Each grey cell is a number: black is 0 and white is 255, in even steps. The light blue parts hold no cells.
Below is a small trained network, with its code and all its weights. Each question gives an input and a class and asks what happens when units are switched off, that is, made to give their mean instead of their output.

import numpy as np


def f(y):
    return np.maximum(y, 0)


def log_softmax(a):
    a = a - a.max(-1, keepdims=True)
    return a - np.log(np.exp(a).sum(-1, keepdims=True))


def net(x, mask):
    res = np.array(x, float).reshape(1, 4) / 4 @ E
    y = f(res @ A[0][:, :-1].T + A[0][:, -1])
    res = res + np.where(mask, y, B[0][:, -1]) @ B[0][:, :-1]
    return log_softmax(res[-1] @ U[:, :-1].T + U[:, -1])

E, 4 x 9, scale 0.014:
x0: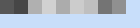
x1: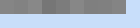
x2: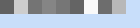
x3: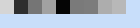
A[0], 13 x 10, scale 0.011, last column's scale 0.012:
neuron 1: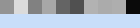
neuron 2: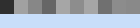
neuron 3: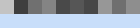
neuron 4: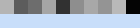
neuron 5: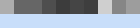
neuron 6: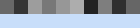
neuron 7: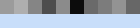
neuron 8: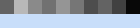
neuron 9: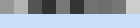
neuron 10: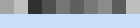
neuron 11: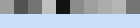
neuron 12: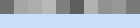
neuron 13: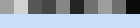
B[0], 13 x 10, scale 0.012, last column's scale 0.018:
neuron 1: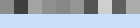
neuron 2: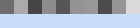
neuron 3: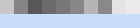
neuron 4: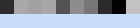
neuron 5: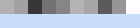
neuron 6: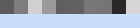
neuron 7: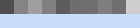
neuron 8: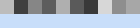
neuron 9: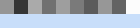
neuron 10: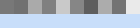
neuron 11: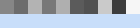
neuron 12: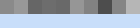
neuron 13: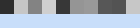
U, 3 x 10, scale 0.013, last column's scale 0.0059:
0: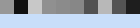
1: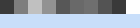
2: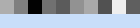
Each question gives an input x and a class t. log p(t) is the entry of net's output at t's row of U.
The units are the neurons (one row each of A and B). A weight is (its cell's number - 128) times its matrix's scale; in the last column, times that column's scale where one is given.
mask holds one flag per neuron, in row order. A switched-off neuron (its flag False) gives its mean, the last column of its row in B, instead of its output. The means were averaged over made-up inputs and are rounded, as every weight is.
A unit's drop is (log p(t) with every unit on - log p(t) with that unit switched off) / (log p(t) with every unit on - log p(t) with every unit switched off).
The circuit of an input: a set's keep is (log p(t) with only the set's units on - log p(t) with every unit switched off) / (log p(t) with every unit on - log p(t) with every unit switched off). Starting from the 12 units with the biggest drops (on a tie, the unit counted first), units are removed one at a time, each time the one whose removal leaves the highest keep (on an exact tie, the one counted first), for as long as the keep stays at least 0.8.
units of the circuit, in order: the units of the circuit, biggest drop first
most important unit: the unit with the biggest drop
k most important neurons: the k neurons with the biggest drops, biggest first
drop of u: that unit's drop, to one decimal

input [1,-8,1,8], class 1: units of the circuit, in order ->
[neuron 4]
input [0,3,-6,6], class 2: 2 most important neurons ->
[neuron 3; neuron 5]
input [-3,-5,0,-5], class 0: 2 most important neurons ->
[neuron 8; neuron 4]
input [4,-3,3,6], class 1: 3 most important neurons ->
[neuron 4; neuron 9; neuron 10]
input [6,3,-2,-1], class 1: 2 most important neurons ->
[neuron 9; neuron 11]
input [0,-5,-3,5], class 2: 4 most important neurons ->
[neuron 3; neuron 5; neuron 9; neuron 10]
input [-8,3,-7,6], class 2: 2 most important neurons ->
[neuron 5; neuron 3]
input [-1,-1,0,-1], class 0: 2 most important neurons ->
[neuron 13; neuron 4]
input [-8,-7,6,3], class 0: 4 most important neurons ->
[neuron 9; neuron 1; neuron 10; neuron 2]
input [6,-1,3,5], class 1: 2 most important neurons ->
[neuron 4; neuron 9]
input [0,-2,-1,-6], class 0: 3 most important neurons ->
[neuron 8; neuron 13; neuron 4]
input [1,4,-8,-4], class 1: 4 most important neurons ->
[neuron 6; neuron 9; neuron 11; neuron 10]
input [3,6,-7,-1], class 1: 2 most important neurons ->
[neuron 6; neuron 9]
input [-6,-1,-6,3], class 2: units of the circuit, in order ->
[neuron 5]
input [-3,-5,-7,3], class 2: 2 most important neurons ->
[neuron 3; neuron 5]
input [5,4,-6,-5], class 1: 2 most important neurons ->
[neuron 6; neuron 9]
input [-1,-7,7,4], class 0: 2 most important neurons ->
[neuron 1; neuron 13]
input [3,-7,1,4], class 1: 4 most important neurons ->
[neuron 9; neuron 4; neuron 10; neuron 8]
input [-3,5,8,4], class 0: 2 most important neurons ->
[neuron 1; neuron 11]
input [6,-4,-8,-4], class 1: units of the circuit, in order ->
[neuron 6]
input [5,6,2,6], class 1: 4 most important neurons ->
[neuron 4; neuron 9; neuron 10; neuron 8]
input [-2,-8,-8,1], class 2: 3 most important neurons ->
[neuron 3; neuron 5; neuron 11]
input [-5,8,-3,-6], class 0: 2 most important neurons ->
[neuron 8; neuron 9]
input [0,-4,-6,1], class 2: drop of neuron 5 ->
0.1
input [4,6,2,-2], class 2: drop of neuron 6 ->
0.2
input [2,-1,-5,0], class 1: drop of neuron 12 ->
-0.1
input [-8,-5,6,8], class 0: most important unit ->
neuron 1
